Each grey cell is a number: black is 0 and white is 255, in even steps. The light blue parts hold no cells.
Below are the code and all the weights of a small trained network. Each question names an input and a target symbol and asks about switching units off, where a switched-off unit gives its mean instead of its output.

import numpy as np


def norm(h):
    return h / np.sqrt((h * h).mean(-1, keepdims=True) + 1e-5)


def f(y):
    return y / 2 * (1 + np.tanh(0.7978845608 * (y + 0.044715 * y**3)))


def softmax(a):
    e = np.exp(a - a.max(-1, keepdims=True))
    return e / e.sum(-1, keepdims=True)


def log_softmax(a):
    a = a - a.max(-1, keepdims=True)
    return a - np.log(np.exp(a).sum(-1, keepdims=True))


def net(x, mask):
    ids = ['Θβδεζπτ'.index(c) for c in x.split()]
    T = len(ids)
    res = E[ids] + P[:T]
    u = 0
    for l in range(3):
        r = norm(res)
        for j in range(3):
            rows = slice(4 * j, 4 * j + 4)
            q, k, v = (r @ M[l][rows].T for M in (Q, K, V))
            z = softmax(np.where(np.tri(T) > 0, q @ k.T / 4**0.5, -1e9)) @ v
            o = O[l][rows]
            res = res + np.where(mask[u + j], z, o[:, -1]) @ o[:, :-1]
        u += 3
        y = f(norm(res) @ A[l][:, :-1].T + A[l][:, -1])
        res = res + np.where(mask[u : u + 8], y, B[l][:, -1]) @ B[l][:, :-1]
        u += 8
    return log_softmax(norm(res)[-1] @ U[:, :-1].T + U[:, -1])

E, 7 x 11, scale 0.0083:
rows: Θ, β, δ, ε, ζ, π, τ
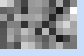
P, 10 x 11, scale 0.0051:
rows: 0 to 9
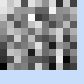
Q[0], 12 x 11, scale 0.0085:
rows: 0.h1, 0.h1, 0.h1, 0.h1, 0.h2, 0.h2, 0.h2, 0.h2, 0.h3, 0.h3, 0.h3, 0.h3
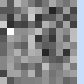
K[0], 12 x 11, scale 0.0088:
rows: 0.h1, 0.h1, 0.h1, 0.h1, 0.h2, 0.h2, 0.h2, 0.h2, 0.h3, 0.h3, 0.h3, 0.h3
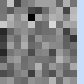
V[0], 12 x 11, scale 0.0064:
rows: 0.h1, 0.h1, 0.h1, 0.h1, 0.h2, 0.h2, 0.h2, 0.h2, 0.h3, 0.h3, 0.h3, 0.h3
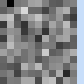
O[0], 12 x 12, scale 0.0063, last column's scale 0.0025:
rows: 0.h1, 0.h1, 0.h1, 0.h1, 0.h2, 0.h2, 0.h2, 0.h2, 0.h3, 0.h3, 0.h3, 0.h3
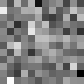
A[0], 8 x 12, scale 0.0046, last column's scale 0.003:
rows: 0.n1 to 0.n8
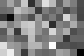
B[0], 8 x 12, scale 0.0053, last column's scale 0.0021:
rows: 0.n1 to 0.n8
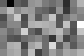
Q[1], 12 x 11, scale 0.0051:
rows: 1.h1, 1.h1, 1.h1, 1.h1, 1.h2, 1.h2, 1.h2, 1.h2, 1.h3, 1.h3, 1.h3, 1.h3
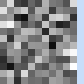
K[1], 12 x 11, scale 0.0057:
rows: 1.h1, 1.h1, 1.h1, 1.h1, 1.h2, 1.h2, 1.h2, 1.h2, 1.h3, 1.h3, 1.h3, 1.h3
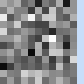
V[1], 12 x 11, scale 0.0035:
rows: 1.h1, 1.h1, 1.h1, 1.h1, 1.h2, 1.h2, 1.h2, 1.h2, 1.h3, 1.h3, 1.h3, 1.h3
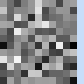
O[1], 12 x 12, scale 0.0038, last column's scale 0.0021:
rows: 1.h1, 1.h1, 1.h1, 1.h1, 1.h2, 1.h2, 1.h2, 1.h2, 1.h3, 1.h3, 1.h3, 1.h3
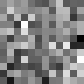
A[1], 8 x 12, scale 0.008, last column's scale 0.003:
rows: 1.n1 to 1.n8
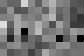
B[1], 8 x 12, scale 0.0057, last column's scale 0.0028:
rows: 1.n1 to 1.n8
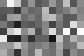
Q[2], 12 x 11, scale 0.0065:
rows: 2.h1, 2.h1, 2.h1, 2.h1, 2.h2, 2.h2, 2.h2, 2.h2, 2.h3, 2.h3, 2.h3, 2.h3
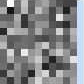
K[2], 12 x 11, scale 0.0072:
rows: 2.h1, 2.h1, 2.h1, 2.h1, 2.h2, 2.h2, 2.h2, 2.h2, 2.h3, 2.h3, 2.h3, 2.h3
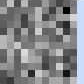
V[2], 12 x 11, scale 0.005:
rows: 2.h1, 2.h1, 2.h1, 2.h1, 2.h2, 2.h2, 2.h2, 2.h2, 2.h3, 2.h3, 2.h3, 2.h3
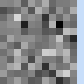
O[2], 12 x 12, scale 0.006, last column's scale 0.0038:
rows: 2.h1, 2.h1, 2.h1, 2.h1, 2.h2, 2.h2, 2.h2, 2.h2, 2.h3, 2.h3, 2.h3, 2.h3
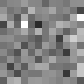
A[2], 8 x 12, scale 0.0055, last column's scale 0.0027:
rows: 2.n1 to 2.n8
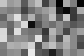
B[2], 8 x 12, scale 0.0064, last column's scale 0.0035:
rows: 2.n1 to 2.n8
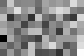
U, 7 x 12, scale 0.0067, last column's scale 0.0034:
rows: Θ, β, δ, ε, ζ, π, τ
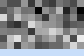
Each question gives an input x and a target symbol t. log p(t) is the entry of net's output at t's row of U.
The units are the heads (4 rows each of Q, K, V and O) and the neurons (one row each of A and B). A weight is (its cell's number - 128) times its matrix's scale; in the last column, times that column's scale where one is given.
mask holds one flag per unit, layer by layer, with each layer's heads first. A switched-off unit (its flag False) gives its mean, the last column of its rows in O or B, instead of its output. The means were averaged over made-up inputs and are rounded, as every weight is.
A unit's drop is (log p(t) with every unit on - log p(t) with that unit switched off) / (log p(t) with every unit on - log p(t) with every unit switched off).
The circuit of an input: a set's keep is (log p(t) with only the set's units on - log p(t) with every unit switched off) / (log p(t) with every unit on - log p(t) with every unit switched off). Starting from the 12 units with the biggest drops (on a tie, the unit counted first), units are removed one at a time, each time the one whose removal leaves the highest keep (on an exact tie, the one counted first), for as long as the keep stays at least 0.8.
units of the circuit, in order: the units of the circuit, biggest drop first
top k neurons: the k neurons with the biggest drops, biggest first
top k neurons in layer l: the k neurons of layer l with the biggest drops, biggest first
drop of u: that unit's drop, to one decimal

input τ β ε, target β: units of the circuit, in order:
0.h1
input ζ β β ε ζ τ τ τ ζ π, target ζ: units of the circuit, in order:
0.h1, 2.n8
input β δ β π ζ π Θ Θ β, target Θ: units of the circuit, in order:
0.h1, 0.h3
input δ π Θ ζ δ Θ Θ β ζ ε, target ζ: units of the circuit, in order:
0.h2, 0.h1
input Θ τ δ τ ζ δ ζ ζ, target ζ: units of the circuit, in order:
0.h2, 2.n8
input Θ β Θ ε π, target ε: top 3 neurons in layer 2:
2.n3, 2.n7, 2.n6
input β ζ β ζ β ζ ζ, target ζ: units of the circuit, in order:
0.h2, 0.h1
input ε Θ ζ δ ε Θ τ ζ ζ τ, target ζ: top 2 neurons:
2.n8, 2.n6
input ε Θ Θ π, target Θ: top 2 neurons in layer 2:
2.n3, 2.n6
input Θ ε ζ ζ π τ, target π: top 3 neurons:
0.n5, 2.n7, 1.n1
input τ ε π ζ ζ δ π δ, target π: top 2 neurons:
0.n4, 0.n5
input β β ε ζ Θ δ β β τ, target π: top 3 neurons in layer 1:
1.n1, 1.n3, 1.n4
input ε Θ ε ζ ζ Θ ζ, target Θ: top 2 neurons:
0.n1, 1.n5
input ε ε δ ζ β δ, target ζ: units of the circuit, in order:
0.h2
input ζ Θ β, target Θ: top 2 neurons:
2.n3, 1.n6
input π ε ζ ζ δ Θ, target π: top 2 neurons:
1.n5, 2.n5
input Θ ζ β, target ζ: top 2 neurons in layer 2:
2.n3, 2.n8
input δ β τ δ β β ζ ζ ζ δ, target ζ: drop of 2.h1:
0.1
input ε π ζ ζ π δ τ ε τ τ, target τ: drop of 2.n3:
0.2
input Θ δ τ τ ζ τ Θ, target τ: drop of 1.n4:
0.3
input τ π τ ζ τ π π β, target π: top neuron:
1.n5
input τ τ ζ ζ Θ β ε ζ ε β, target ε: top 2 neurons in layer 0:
0.n4, 0.n6
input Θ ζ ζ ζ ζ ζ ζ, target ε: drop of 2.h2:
0.2
